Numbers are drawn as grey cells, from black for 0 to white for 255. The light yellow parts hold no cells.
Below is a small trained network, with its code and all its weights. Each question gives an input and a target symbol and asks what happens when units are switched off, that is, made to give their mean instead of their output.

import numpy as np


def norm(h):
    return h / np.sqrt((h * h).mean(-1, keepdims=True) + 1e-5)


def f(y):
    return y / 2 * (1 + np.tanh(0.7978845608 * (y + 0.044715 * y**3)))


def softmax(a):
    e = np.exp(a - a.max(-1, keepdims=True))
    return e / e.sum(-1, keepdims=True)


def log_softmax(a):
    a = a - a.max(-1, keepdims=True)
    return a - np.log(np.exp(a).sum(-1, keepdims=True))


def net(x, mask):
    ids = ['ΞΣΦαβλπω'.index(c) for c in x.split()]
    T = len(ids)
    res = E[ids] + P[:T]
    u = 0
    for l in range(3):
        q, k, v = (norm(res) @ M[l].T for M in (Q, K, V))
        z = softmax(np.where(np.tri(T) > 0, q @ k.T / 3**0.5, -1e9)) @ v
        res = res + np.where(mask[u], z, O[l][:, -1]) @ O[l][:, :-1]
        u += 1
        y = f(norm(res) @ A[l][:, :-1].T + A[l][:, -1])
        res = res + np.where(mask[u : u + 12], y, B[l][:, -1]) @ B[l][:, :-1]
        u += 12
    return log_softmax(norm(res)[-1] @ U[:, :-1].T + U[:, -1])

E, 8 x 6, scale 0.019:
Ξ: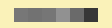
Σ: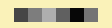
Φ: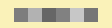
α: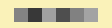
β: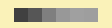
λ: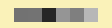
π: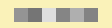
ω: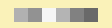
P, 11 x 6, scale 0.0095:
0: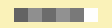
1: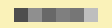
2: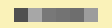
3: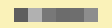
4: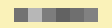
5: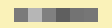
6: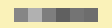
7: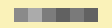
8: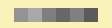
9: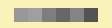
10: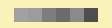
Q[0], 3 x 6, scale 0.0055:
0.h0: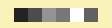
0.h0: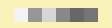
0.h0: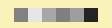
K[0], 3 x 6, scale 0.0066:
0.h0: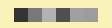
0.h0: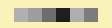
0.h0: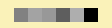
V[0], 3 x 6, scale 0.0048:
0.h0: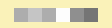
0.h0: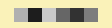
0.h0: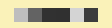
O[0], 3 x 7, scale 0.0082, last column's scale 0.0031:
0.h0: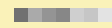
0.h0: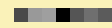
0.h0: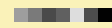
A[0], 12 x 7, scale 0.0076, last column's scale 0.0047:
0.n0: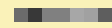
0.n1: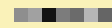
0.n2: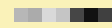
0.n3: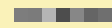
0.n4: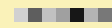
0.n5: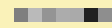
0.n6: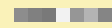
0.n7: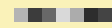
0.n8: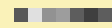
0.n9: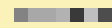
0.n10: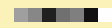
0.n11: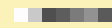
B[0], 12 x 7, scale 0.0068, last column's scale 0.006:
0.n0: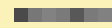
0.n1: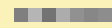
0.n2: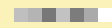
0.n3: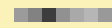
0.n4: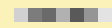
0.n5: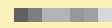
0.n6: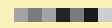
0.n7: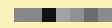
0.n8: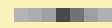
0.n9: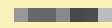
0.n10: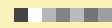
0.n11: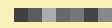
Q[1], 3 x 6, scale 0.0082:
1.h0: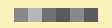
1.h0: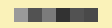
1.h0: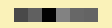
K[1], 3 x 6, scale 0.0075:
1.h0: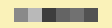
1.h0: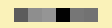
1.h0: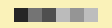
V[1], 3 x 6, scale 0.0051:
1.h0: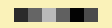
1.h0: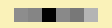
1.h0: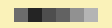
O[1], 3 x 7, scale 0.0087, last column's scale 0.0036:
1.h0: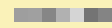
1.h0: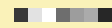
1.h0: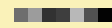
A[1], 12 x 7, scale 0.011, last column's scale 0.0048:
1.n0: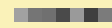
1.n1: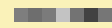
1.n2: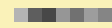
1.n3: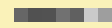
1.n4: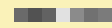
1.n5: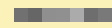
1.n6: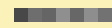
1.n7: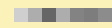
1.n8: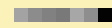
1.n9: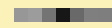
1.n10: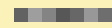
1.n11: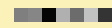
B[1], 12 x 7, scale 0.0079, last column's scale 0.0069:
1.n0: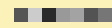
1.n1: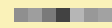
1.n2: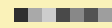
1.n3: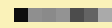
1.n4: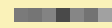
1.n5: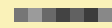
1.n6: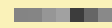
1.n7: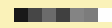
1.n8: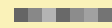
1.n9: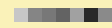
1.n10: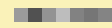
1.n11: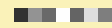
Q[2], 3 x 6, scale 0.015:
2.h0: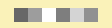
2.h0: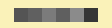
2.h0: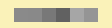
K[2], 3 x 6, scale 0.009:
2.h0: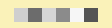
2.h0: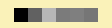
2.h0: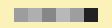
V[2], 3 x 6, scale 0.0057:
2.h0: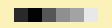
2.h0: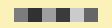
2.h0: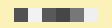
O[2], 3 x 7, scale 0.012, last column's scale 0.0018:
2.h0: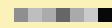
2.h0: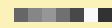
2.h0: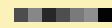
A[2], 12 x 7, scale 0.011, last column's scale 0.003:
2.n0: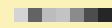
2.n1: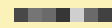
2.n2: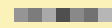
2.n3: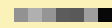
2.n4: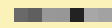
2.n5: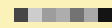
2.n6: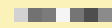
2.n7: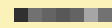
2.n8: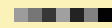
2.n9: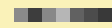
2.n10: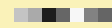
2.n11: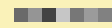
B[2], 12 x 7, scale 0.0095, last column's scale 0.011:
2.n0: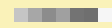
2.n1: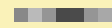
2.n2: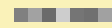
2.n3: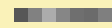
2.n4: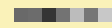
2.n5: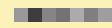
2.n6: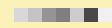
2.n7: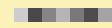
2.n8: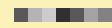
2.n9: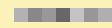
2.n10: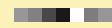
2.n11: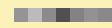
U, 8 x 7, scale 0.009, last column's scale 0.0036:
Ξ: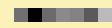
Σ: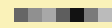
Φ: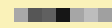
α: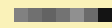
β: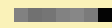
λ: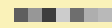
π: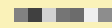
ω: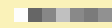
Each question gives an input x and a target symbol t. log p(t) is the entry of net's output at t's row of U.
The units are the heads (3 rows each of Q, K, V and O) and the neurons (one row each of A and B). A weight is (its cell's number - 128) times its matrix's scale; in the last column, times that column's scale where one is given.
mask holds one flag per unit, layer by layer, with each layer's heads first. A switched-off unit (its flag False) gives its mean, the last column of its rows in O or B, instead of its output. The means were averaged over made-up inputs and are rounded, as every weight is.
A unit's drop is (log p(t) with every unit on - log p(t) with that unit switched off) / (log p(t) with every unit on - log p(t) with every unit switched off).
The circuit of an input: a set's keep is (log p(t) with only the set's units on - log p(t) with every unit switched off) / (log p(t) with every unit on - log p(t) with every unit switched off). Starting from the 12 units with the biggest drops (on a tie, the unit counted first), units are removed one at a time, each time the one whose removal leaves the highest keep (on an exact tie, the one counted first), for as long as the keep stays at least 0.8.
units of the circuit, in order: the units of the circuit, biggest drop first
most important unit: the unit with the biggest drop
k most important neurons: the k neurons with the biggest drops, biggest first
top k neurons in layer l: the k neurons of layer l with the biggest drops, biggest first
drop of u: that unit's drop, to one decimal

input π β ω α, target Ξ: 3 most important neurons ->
[0.n6; 1.n3; 2.n7]
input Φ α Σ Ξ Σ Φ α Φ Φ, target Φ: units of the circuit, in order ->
[2.n10]
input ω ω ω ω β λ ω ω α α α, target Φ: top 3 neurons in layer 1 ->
[1.n9; 1.n0; 1.n7]
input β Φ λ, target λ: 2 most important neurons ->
[1.n11; 2.n6]
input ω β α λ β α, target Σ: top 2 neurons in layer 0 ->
[0.n6; 0.n2]
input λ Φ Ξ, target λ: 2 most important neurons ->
[0.n10; 2.n6]
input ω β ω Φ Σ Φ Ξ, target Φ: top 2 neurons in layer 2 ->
[2.n10; 2.n5]
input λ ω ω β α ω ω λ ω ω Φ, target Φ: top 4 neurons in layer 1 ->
[1.n7; 1.n3; 1.n2; 1.n6]
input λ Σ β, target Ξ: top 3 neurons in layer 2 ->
[2.n6; 2.n0; 2.n7]
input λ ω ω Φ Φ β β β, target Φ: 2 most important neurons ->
[0.n6; 0.n5]
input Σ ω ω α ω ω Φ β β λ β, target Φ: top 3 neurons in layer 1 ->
[1.n1; 1.n3; 1.n2]
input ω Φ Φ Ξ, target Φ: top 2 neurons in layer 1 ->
[1.n3; 1.n2]
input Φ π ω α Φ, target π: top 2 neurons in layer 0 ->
[0.n6; 0.n2]
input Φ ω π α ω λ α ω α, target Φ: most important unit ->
1.h0
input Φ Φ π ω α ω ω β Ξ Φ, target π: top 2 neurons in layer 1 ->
[1.n9; 1.n6]
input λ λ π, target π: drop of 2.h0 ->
1.2
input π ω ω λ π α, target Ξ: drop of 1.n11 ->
0.0
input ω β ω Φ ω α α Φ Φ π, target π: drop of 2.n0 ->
0.1
